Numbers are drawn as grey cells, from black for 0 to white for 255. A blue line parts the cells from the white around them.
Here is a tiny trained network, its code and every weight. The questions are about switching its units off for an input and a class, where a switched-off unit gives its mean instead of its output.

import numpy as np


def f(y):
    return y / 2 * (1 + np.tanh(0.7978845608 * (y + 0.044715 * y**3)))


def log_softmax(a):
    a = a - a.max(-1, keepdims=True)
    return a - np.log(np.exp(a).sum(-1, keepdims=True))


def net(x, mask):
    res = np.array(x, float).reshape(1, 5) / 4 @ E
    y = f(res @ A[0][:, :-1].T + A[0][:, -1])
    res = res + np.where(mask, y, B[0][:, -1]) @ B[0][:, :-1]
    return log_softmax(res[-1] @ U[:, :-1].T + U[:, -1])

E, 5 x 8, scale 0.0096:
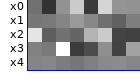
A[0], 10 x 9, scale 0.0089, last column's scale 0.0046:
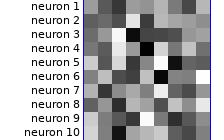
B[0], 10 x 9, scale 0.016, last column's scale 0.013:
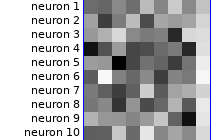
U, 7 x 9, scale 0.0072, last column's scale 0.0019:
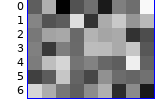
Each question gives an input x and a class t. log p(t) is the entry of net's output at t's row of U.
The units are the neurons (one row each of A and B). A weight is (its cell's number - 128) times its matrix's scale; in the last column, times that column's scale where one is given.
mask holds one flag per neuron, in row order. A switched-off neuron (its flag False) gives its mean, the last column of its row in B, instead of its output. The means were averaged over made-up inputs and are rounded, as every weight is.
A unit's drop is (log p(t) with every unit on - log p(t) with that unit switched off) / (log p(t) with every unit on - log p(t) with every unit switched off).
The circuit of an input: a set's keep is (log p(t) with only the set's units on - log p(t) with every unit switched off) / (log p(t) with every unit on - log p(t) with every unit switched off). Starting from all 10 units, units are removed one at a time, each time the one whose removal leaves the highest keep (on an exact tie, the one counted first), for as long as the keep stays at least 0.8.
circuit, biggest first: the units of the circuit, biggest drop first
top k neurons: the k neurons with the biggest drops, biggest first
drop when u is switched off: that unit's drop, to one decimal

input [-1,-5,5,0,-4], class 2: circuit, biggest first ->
(neuron 9)
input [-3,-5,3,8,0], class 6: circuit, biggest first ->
(neuron 3; neuron 5)
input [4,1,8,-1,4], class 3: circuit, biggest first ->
(neuron 10; neuron 7)
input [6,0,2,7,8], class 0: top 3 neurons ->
(neuron 5; neuron 7; neuron 4)
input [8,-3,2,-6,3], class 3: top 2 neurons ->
(neuron 10; neuron 7)
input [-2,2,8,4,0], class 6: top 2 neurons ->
(neuron 9; neuron 5)
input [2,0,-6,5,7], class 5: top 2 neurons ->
(neuron 4; neuron 6)
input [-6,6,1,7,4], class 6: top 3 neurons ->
(neuron 5; neuron 9; neuron 10)
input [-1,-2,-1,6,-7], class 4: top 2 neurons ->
(neuron 3; neuron 9)
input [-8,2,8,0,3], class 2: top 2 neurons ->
(neuron 9; neuron 10)
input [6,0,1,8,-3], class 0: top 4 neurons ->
(neuron 5; neuron 7; neuron 4; neuron 10)
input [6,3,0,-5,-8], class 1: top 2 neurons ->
(neuron 2; neuron 8)
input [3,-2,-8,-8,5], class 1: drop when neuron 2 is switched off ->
0.2
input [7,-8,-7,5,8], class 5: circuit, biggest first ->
(neuron 4)
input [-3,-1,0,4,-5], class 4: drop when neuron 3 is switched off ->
0.3
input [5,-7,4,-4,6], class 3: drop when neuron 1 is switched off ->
0.0
